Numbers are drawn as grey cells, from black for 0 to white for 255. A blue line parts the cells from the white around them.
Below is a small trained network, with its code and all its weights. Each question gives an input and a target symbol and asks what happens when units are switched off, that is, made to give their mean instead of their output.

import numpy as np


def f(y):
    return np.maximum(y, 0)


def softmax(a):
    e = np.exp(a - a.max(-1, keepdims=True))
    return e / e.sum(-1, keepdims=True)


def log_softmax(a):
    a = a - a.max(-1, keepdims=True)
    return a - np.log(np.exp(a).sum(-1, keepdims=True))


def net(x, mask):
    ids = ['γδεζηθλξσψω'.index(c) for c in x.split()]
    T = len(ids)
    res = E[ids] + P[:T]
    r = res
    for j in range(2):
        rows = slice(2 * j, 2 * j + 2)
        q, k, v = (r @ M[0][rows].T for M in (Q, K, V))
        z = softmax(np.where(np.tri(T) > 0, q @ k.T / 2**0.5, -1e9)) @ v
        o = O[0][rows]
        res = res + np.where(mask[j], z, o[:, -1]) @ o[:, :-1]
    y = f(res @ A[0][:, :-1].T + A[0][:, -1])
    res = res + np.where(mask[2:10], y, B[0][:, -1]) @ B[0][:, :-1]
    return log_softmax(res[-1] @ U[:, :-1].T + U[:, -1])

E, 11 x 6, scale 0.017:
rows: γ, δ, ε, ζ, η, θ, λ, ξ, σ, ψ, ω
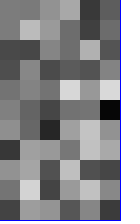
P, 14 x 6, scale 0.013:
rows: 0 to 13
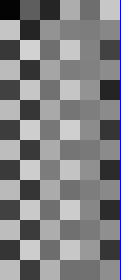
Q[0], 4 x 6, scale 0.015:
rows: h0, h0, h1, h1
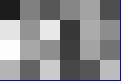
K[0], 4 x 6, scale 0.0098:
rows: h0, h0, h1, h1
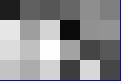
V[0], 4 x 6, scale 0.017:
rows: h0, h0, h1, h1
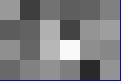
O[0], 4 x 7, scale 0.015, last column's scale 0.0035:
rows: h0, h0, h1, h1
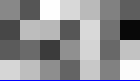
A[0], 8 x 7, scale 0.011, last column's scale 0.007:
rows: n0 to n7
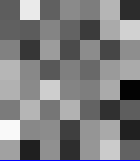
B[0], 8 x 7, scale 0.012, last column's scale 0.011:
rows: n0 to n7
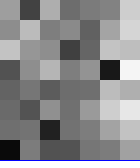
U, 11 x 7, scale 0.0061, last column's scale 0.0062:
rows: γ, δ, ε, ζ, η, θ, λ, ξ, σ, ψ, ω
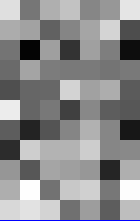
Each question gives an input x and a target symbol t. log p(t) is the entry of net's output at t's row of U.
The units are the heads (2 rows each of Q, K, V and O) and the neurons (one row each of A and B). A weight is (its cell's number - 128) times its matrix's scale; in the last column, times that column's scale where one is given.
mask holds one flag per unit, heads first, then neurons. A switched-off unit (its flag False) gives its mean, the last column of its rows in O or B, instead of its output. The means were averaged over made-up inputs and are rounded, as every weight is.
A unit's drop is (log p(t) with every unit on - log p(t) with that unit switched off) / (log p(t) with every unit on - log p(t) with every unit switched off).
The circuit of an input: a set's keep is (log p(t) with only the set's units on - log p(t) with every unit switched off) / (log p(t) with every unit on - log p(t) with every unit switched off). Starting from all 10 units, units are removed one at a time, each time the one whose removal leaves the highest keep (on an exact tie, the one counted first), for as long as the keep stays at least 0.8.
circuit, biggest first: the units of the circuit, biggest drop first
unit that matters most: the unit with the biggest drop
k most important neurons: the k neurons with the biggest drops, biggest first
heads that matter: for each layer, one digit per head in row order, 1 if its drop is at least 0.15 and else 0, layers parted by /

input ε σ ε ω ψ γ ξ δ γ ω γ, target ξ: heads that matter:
10
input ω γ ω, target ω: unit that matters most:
h1
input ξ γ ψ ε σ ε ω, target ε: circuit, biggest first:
n0; h0; n5
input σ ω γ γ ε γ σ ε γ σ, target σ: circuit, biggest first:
n3; h0
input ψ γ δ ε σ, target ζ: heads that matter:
11
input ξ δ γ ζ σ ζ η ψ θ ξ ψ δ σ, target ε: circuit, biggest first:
n0; h0; n5
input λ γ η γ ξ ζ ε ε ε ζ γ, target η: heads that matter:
01
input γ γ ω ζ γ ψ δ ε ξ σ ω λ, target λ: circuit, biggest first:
n7; n6; h1
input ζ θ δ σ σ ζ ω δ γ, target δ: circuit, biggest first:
h1; n4; n6
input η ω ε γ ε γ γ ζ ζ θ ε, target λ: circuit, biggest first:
h1; h0
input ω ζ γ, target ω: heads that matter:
11
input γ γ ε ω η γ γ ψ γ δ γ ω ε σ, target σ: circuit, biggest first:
n3; h0; n2
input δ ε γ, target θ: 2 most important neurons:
n6; n0
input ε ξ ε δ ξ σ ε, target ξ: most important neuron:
n0
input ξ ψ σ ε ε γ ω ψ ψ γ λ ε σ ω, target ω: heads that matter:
10
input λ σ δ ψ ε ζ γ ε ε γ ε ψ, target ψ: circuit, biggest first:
h1; n5
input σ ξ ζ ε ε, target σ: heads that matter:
11
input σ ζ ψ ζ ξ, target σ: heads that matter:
11
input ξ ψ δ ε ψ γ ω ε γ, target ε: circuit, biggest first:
h0; n0; n5
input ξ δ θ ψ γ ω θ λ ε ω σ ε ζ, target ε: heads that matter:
10
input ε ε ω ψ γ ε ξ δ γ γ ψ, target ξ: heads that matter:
10
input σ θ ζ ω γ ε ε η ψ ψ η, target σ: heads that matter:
11
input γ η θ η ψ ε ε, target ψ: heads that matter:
01
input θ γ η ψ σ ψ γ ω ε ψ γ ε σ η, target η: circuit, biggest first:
h1; n2
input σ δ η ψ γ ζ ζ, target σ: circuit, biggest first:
n3; h0
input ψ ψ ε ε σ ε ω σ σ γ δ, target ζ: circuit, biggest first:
h0; h1
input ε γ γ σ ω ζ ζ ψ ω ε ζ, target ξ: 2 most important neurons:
n2; n6
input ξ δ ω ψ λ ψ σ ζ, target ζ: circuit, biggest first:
h0; n1; n3; h1
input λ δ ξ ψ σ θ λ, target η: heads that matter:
01
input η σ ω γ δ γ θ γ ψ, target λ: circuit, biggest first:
h1; n0; h0
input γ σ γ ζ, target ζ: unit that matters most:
n7
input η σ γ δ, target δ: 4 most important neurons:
n6; n4; n3; n0
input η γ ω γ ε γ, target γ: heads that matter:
10
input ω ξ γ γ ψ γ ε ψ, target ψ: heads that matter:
01
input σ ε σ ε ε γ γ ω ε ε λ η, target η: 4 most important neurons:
n3; n7; n2; n0
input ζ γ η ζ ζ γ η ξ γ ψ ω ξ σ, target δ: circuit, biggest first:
h1; n6; n5
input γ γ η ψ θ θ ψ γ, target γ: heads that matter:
11
